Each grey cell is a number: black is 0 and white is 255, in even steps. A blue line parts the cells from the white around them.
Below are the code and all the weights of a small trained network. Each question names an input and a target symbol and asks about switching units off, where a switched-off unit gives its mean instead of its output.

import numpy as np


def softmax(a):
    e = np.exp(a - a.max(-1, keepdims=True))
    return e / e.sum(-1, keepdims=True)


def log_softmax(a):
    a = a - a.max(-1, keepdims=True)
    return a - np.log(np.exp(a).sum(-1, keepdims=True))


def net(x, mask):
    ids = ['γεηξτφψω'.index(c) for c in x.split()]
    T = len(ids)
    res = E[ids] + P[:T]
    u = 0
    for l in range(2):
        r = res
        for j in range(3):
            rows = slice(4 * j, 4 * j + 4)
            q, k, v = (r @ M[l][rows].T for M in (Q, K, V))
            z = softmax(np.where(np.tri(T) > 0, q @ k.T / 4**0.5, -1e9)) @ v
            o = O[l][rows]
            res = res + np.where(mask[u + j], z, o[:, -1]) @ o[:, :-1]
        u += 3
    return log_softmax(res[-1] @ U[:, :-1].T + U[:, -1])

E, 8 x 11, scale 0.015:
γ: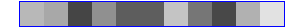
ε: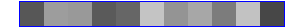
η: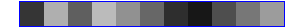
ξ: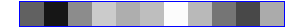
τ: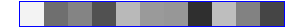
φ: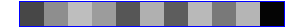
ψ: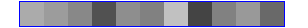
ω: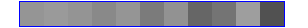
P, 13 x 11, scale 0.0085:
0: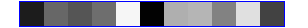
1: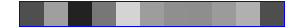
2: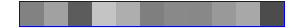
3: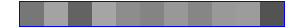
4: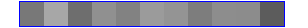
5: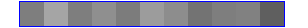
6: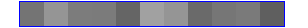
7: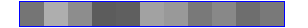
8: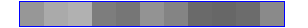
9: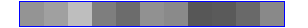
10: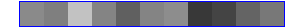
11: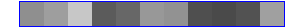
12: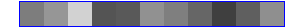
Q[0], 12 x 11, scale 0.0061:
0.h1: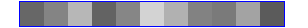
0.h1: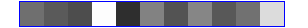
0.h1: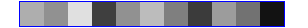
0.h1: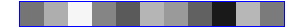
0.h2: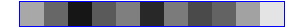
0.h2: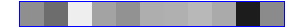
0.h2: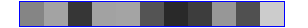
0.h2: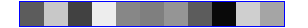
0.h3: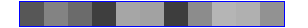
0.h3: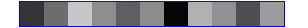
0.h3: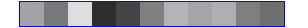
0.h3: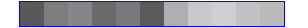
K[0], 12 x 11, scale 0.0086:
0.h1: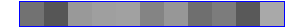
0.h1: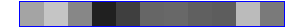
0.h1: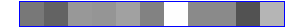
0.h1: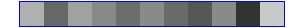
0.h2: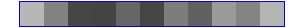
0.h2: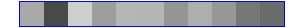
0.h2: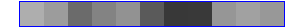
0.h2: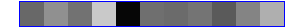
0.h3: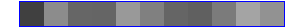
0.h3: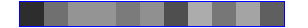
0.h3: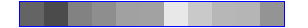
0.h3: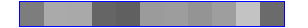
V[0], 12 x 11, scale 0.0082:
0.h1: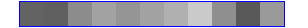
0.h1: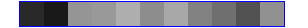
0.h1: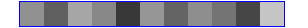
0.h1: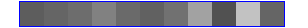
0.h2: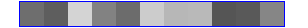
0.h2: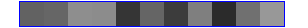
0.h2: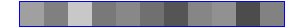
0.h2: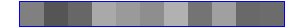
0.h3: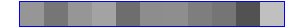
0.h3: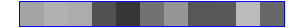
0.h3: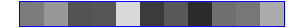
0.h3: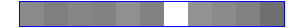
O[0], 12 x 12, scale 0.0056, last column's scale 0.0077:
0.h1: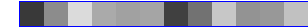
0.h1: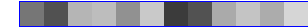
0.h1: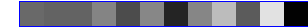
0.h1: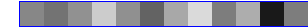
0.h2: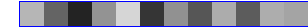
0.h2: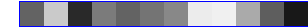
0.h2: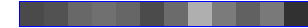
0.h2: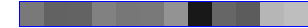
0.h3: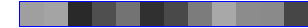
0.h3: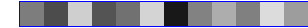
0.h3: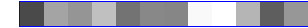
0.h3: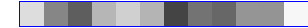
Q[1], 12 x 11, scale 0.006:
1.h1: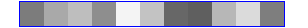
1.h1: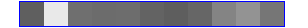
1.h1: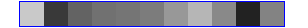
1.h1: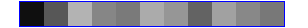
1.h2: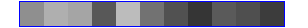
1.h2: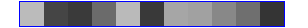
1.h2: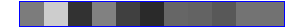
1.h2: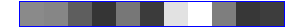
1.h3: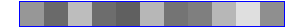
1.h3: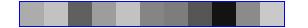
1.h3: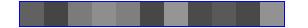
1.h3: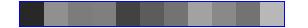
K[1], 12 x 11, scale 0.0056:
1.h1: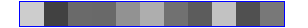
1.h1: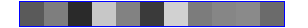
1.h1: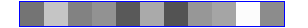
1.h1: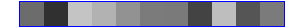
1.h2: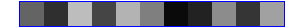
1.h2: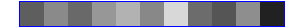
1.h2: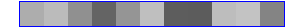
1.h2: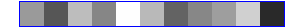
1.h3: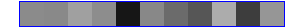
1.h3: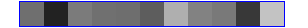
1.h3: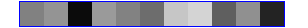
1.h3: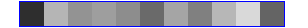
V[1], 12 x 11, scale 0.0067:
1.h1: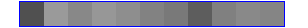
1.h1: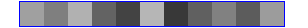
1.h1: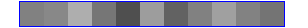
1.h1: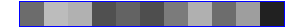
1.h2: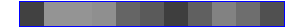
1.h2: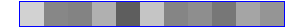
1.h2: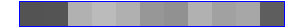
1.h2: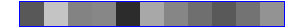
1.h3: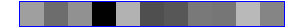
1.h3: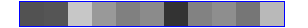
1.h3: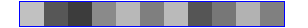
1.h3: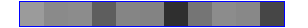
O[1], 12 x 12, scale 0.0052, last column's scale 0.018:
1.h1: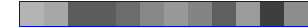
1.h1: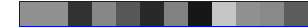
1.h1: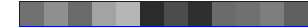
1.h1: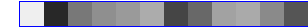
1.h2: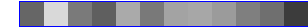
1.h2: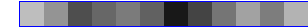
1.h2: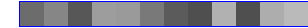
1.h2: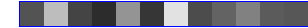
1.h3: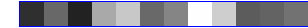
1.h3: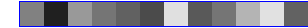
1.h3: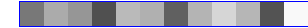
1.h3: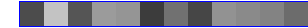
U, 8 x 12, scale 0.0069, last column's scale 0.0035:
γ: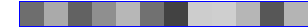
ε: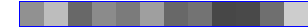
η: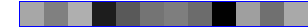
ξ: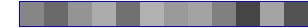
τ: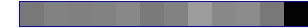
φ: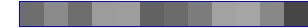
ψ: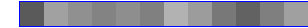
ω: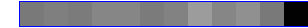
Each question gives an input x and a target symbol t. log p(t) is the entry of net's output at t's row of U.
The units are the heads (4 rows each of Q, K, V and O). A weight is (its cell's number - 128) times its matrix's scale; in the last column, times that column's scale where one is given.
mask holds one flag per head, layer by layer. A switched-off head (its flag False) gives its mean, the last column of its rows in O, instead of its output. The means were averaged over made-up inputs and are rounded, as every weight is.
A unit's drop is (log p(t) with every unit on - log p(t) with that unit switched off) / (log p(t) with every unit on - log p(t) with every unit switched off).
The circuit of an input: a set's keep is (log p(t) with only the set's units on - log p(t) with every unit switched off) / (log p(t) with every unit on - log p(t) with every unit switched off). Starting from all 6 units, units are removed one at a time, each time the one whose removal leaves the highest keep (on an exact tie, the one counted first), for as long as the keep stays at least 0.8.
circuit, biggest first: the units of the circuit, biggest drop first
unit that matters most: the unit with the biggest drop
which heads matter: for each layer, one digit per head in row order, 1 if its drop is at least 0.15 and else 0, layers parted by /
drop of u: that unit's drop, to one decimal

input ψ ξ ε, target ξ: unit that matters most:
0.h1
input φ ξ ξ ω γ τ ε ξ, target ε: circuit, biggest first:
0.h1, 1.h1, 0.h3
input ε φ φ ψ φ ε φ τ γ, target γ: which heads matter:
110 / 001
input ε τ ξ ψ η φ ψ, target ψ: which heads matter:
111 / 110
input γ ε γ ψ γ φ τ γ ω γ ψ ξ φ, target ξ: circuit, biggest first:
0.h1, 1.h3
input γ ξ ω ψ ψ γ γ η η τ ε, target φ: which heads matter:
100 / 100
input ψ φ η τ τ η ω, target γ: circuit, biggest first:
1.h3, 0.h2, 0.h1
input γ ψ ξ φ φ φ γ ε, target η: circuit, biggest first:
1.h2, 0.h3
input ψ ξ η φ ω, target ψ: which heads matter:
111 / 111
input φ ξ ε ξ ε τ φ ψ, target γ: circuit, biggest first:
0.h1, 0.h3, 0.h2, 1.h3
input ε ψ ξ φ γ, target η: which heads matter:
011 / 001
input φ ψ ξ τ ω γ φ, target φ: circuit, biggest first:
0.h1, 1.h3
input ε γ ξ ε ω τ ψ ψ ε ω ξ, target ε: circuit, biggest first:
0.h1, 1.h1
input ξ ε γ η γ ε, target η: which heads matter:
100 / 111
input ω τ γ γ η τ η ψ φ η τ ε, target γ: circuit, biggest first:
0.h2
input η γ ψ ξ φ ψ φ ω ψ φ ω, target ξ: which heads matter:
110 / 111
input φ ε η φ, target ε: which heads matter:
101 / 011
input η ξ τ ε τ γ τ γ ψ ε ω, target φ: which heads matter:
110 / 101
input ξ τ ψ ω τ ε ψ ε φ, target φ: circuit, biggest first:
0.h1, 1.h3, 1.h1
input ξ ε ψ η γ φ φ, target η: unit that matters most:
0.h1
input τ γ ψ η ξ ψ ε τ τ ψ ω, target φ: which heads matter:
100 / 101
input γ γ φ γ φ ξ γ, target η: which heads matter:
000 / 011
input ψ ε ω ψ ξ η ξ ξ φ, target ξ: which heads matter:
110 / 110
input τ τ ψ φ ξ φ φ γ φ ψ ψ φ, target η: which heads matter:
001 / 011
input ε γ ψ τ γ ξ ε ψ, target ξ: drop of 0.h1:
1.4
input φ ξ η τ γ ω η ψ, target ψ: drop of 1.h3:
0.2
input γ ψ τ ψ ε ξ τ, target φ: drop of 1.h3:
0.2
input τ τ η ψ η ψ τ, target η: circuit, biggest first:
0.h2
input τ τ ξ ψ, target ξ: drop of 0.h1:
1.1
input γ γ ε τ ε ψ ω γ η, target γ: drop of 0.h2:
0.1
